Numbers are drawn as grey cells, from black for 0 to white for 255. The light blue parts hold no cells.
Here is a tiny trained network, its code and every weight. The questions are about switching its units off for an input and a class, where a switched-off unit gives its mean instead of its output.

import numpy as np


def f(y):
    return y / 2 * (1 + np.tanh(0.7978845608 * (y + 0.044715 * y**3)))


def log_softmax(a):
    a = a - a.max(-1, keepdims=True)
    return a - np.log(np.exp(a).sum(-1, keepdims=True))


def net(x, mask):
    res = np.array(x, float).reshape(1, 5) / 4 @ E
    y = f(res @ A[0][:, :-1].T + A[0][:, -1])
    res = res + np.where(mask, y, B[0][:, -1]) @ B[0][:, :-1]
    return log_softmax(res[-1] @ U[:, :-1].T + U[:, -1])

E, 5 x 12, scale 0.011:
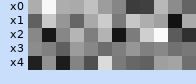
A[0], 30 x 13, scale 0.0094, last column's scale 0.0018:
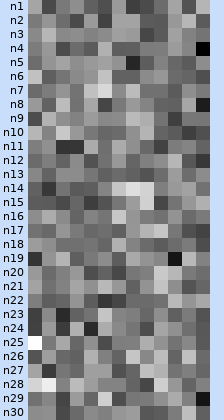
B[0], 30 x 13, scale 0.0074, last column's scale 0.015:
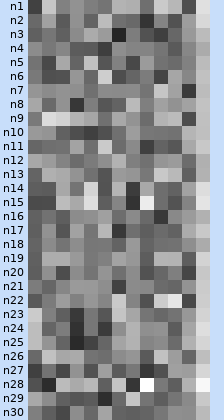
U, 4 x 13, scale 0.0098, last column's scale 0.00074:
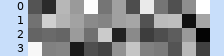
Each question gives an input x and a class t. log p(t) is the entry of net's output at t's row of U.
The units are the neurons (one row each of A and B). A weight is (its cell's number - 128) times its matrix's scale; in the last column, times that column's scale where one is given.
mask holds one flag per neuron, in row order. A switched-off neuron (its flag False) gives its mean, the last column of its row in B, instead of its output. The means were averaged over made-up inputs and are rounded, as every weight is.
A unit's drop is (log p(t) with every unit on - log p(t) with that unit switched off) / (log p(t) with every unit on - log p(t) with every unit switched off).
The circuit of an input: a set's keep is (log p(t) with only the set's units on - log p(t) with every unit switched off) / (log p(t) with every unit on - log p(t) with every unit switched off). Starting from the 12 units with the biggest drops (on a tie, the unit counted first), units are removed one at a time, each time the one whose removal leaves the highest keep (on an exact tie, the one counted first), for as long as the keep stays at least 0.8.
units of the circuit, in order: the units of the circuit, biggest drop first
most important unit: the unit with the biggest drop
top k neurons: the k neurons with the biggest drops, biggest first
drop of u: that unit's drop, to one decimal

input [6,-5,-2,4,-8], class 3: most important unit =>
n25
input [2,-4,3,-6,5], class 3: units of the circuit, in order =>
[n24; n29]
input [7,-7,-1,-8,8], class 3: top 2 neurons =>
[n24; n29]
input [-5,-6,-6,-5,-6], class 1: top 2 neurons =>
[n1; n22]
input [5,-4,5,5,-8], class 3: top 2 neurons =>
[n25; n10]
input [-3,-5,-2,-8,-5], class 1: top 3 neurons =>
[n1; n22; n24]
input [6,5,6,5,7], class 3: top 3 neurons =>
[n29; n23; n24]
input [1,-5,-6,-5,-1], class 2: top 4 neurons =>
[n3; n2; n11; n9]
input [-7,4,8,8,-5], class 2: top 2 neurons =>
[n27; n17]
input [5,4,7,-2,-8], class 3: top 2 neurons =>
[n25; n10]
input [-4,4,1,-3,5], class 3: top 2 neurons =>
[n28; n23]
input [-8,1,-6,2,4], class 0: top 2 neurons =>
[n15; n14]
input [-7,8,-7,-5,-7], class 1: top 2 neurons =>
[n19; n9]
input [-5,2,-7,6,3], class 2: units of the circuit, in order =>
[n11]
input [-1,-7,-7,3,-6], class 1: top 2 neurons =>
[n1; n22]
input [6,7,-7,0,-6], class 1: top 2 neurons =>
[n9; n19]
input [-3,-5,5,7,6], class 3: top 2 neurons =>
[n24; n29]
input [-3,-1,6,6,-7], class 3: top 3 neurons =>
[n25; n10; n8]
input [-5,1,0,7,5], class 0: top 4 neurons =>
[n15; n14; n25; n10]
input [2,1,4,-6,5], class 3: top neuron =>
[n24]
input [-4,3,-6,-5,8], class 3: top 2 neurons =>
[n23; n24]
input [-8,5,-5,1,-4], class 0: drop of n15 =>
0.1
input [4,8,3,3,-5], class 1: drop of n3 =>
0.0
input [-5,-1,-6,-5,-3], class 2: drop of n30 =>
0.1
